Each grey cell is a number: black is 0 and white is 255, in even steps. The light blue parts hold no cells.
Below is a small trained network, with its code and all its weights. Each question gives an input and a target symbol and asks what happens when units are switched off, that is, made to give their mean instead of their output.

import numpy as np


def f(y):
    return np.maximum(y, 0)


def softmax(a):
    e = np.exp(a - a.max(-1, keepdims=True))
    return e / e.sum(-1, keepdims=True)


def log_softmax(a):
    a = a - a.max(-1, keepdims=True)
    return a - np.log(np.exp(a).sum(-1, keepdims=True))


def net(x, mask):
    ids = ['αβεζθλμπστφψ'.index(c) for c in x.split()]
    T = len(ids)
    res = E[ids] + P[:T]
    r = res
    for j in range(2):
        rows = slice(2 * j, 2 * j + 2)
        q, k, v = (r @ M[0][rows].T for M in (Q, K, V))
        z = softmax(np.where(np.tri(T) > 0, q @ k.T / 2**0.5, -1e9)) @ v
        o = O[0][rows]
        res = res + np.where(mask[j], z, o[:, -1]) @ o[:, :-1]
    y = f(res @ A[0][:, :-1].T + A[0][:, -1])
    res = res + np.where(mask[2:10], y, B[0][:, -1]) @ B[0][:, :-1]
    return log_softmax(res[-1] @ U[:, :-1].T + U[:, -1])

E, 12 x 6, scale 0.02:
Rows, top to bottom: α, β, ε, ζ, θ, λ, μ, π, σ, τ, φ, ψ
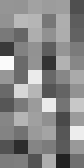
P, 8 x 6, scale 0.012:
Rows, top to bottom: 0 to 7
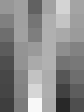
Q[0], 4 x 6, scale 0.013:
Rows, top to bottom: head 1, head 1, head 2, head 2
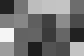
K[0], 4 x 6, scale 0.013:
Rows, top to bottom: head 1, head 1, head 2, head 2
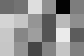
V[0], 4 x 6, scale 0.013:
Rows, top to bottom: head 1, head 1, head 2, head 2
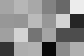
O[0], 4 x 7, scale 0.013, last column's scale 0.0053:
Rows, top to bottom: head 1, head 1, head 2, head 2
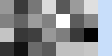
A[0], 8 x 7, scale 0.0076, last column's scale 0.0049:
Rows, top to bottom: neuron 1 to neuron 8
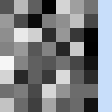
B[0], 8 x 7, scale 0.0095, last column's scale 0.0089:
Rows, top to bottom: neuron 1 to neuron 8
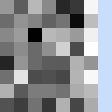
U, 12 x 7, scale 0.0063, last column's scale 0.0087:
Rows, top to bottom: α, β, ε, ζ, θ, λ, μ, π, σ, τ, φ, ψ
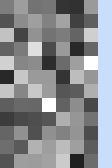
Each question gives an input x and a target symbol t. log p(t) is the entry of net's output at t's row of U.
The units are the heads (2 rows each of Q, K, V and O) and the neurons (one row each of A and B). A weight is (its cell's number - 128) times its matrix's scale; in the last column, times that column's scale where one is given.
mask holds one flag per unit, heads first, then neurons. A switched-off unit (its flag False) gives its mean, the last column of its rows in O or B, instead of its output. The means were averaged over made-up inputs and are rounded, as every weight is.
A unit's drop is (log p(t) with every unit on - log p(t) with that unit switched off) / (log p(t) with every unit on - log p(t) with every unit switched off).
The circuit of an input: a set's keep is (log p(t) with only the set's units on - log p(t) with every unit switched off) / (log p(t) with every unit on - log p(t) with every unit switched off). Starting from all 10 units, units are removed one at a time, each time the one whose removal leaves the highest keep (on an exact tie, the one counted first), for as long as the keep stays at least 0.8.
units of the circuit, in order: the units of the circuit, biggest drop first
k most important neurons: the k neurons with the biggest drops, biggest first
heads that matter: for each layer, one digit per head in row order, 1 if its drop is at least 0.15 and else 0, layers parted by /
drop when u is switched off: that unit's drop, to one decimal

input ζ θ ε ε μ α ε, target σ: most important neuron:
(neuron 6)
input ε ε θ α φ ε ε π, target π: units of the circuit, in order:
(head 1; neuron 6)
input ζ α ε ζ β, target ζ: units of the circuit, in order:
(head 2; neuron 1; head 1)
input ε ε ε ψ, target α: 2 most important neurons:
(neuron 5; neuron 8)
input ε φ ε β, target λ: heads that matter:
01
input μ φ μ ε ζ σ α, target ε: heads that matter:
11
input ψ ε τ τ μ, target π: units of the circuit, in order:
(head 1; neuron 6)
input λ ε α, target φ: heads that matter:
10
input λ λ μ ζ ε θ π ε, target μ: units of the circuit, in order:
(head 2; head 1)
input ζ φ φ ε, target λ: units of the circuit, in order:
(head 1; head 2)
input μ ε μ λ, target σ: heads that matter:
01
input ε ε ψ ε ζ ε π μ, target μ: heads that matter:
11
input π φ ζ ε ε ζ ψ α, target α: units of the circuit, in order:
(head 2; head 1)
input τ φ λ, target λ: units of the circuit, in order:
(head 2)
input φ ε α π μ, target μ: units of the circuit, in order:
(head 2; neuron 6)
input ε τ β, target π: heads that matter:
10
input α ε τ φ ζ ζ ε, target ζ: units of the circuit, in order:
(head 1; head 2; neuron 1)
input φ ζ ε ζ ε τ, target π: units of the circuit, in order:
(head 1; neuron 4)
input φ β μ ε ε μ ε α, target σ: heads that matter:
01
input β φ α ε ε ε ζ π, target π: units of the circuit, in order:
(head 1; neuron 6)
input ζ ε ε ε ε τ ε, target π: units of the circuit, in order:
(head 1)
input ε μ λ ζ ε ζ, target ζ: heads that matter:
11
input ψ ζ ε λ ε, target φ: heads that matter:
10
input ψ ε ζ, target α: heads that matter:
01
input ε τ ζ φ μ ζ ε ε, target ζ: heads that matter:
11
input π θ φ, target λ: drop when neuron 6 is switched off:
-0.2
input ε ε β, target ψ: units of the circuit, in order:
(head 1)
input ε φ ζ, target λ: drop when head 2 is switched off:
0.4
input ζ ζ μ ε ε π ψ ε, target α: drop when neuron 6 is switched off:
0.0
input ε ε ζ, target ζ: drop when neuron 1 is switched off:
0.9
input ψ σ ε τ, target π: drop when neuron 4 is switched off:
0.1
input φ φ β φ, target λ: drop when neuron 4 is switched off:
-0.1
